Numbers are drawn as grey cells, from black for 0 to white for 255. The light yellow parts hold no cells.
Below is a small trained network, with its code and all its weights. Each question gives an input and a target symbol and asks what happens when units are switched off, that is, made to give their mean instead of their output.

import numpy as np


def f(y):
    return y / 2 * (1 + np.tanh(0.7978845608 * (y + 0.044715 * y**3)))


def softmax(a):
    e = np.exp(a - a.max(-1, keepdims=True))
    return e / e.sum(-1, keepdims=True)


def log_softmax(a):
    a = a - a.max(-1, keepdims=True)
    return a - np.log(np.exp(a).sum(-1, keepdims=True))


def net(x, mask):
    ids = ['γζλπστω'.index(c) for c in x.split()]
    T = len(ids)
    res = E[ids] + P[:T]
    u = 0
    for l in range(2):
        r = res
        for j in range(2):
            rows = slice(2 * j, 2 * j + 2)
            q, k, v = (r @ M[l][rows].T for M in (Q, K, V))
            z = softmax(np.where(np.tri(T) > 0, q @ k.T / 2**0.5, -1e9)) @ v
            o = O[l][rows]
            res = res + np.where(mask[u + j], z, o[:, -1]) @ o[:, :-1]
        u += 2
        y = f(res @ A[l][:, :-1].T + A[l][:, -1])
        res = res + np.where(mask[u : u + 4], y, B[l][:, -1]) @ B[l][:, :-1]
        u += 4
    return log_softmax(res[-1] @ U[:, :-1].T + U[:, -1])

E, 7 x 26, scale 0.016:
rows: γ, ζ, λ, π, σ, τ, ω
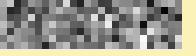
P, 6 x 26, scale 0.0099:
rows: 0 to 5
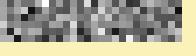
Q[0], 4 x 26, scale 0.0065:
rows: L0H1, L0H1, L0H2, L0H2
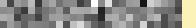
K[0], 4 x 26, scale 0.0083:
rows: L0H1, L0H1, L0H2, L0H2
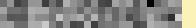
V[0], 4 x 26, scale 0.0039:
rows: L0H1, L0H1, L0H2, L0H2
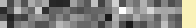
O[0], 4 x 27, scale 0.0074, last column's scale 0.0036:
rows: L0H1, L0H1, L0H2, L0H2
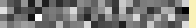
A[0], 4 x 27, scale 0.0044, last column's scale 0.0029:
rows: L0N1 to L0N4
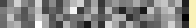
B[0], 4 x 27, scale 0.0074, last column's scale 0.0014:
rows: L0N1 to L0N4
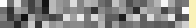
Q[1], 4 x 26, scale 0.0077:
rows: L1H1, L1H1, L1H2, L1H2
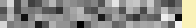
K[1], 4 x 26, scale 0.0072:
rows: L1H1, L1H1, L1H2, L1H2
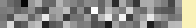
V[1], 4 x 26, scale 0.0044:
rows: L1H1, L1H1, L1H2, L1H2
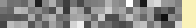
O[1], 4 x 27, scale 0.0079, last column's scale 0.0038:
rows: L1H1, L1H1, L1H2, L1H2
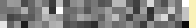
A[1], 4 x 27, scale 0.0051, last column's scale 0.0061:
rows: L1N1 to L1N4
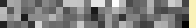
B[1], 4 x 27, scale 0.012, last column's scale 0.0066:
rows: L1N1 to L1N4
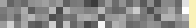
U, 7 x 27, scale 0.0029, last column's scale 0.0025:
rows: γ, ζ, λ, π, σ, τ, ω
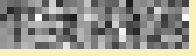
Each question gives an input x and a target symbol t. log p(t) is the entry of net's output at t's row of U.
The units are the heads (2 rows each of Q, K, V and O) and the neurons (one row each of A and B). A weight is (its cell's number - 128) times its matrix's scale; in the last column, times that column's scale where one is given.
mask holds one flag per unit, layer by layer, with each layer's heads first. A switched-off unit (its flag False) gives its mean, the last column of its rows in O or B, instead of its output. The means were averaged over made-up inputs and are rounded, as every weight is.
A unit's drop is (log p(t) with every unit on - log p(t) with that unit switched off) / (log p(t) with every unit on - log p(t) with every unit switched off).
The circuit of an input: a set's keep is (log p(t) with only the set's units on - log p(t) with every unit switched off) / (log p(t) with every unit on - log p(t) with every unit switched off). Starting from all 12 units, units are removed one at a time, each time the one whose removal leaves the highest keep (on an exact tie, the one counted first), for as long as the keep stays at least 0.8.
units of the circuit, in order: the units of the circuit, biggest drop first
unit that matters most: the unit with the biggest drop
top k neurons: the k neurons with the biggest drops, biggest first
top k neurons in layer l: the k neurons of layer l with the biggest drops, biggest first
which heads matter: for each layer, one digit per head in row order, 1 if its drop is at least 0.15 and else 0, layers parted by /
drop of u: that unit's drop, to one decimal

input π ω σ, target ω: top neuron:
(L1N2)
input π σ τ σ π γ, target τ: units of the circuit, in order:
(L0H2 L1N1)
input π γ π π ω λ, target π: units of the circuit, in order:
(L0H2 L0H1 L1H1)
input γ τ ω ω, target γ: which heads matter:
00 / 10
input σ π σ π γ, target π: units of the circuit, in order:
(L0H1 L1H1 L0H2)
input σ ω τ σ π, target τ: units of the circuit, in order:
(L1H2 L1N3)
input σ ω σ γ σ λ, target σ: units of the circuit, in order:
(L1H2 L1H1 L1N1)
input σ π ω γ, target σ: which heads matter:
10 / 11
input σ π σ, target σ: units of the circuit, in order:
(L1H2 L1H1 L0H1 L1N1)
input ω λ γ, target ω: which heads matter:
00 / 11
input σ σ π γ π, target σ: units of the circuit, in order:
(L1H1 L1H2 L1N1)
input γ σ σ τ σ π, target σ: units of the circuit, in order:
(L1N1 L1H1 L1H2)
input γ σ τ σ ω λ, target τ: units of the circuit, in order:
(L0H2 L1N1 L1H2)
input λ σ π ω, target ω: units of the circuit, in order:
(L1H2 L1N2)
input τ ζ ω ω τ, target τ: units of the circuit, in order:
(L1H2 L1N3)
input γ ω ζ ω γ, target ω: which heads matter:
11 / 11
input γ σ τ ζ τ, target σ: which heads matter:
00 / 11
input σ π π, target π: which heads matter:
11 / 00
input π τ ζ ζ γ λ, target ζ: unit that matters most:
L0H2
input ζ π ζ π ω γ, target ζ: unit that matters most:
L0N4
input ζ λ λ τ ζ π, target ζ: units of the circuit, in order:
(L1H2 L0H1)
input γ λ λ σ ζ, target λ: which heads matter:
10 / 01
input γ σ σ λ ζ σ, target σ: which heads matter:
00 / 11
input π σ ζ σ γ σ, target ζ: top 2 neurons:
(L0N4 L0N2)
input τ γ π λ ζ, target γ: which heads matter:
00 / 10
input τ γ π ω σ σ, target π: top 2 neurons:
(L1N1 L1N2)
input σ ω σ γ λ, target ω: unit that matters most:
L1H1
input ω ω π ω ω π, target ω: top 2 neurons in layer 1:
(L1N2 L1N1)
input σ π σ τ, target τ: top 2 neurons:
(L1N3 L1N2)
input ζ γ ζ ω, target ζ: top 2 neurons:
(L0N4 L0N1)
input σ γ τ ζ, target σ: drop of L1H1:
0.4
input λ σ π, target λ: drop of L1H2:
0.0
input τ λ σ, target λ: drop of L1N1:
0.1
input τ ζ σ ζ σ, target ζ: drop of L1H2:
0.2
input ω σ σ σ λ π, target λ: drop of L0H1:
0.8
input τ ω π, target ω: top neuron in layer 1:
(L1N1)
